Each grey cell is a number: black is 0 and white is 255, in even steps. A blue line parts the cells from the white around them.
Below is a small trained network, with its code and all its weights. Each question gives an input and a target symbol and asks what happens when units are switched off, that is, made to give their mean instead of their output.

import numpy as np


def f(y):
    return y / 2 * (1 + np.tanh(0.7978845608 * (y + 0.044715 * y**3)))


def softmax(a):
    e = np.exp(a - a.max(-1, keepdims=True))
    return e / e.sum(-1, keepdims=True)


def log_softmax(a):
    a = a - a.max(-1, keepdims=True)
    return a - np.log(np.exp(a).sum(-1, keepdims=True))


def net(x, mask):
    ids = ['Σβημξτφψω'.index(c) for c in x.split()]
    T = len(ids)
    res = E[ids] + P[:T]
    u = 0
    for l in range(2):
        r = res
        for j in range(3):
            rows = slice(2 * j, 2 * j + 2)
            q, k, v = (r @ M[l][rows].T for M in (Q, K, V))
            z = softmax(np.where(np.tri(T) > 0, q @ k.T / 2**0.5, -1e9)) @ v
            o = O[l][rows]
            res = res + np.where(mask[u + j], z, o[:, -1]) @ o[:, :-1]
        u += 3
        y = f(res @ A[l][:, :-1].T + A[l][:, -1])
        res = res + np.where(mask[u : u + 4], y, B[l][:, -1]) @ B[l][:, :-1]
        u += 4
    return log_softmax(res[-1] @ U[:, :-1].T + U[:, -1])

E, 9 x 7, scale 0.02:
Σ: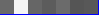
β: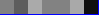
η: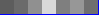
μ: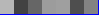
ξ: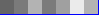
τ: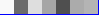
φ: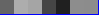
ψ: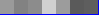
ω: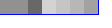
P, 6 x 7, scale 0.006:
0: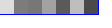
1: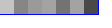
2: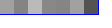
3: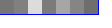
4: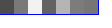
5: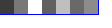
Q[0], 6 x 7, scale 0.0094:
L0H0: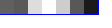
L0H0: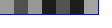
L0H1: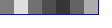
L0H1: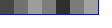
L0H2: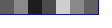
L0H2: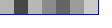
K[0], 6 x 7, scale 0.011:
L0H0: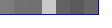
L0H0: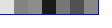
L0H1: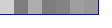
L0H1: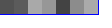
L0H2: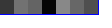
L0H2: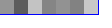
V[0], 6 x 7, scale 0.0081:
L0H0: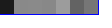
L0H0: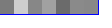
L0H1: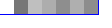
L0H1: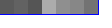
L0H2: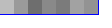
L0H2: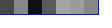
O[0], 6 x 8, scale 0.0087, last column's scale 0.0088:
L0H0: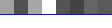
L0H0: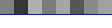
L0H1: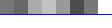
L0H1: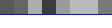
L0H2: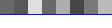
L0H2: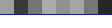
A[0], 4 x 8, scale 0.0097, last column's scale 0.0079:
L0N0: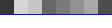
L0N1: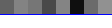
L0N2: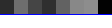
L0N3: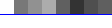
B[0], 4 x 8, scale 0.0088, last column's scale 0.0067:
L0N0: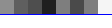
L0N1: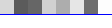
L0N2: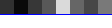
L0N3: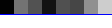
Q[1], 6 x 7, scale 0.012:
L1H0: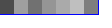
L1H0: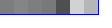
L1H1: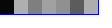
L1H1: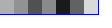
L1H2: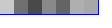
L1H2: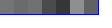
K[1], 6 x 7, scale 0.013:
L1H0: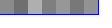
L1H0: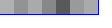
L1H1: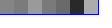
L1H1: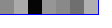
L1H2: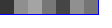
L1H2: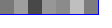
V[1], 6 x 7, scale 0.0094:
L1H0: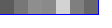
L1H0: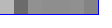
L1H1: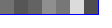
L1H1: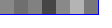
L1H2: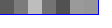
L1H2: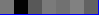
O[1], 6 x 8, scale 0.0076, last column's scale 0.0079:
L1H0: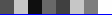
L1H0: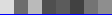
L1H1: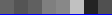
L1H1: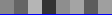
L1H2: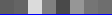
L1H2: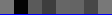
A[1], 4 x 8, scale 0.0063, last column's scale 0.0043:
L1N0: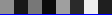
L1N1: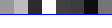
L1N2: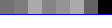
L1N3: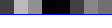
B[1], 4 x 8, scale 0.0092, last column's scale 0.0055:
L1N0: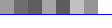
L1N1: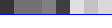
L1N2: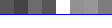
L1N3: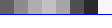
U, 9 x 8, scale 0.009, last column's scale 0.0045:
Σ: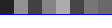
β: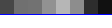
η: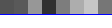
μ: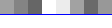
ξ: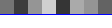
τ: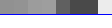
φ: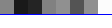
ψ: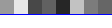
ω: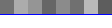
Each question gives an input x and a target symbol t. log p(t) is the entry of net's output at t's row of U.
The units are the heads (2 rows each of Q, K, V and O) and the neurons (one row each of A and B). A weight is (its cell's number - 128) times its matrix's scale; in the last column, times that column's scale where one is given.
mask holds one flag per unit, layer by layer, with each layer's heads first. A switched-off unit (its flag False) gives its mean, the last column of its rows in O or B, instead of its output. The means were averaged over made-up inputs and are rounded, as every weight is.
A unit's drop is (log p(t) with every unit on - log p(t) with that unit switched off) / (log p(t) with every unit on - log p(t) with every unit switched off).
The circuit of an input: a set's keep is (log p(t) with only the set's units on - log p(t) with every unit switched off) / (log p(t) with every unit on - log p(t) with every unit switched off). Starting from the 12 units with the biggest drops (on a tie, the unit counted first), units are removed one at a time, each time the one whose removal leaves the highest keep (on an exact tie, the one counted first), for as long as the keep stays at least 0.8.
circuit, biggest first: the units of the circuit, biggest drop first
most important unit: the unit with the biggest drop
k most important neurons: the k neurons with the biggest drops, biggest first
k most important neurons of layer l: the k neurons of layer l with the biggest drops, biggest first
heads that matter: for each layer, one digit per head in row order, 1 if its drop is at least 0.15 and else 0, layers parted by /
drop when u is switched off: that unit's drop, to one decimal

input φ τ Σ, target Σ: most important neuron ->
[L0N3]
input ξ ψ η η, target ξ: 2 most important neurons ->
[L0N3 L0N0]
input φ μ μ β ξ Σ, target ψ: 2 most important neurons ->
[L0N1 L1N3]
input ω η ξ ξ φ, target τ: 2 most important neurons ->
[L1N3 L1N1]
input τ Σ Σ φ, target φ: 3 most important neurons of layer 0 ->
[L0N1 L0N0 L0N3]
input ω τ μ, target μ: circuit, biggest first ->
[L0N1 L0H2]
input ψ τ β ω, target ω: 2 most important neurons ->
[L0N1 L0N3]
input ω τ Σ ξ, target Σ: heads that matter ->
011 / 100
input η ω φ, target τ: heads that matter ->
000 / 000
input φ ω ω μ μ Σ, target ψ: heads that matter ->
001 / 000
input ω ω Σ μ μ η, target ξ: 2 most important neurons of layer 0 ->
[L0N0 L0N3]
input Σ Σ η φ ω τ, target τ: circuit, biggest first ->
[L1N3 L0H2]
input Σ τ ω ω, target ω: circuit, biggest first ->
[L1H1 L0H2 L0N1]
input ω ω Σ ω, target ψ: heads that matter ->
010 / 100
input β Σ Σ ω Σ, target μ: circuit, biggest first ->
[L0N1]
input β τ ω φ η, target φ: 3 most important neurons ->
[L0N0 L0N1 L0N3]
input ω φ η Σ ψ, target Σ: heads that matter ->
100 / 000
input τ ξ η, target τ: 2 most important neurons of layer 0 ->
[L0N0 L0N3]
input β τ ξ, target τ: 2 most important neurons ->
[L1N3 L0N0]
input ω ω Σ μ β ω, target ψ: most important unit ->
L0H1
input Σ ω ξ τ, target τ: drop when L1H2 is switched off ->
-0.1
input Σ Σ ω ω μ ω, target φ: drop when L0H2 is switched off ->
0.2
